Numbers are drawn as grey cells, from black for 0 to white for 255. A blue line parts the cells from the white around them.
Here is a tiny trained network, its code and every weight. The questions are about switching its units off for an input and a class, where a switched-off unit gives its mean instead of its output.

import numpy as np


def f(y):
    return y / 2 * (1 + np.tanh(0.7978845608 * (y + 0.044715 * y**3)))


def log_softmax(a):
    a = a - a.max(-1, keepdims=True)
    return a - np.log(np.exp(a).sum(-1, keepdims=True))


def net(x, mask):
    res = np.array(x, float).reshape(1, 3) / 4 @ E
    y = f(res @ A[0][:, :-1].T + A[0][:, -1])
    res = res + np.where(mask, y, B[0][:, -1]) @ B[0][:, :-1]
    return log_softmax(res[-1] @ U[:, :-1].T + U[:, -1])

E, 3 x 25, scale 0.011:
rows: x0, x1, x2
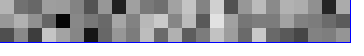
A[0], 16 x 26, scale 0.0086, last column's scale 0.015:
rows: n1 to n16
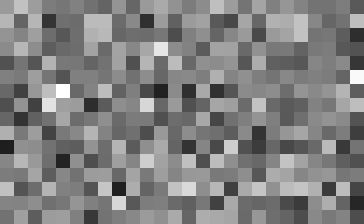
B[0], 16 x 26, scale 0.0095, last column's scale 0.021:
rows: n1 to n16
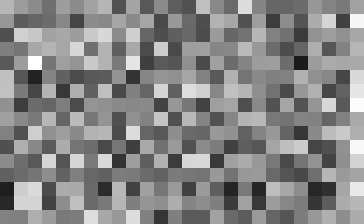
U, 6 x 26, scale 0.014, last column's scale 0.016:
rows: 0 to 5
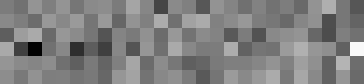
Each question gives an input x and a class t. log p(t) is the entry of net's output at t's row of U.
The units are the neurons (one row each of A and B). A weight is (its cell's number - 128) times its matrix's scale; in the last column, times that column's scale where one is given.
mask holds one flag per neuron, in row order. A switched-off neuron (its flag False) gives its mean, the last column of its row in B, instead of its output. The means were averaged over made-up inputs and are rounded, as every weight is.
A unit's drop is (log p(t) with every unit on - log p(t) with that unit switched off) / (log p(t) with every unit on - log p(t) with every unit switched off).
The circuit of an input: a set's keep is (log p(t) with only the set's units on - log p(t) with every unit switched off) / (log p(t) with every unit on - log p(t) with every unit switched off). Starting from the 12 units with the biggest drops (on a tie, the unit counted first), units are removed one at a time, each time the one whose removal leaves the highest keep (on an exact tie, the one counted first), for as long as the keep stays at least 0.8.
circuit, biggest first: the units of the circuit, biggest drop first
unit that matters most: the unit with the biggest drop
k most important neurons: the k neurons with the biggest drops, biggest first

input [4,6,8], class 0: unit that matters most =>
n8
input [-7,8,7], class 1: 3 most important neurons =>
[n12 n4 n2]
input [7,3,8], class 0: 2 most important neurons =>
[n8 n16]
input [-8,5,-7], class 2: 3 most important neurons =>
[n11 n15 n8]
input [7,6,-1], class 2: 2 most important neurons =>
[n14 n7]
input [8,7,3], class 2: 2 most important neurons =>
[n14 n7]
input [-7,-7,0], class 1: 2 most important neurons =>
[n7 n14]
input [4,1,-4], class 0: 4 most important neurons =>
[n2 n11 n15 n10]
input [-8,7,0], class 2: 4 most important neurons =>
[n11 n15 n7 n9]
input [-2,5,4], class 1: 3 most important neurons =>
[n12 n2 n4]
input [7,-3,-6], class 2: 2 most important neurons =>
[n14 n8]
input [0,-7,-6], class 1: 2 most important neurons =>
[n7 n8]
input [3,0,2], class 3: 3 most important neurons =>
[n15 n11 n5]
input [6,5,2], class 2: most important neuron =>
[n14]
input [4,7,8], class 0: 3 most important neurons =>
[n8 n16 n7]
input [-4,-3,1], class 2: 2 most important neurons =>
[n2 n12]
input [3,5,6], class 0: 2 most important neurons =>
[n8 n7]
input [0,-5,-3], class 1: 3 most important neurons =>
[n7 n8 n6]
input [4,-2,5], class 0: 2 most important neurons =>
[n8 n11]
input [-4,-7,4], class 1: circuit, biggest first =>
[n7]
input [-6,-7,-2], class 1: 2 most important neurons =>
[n7 n14]
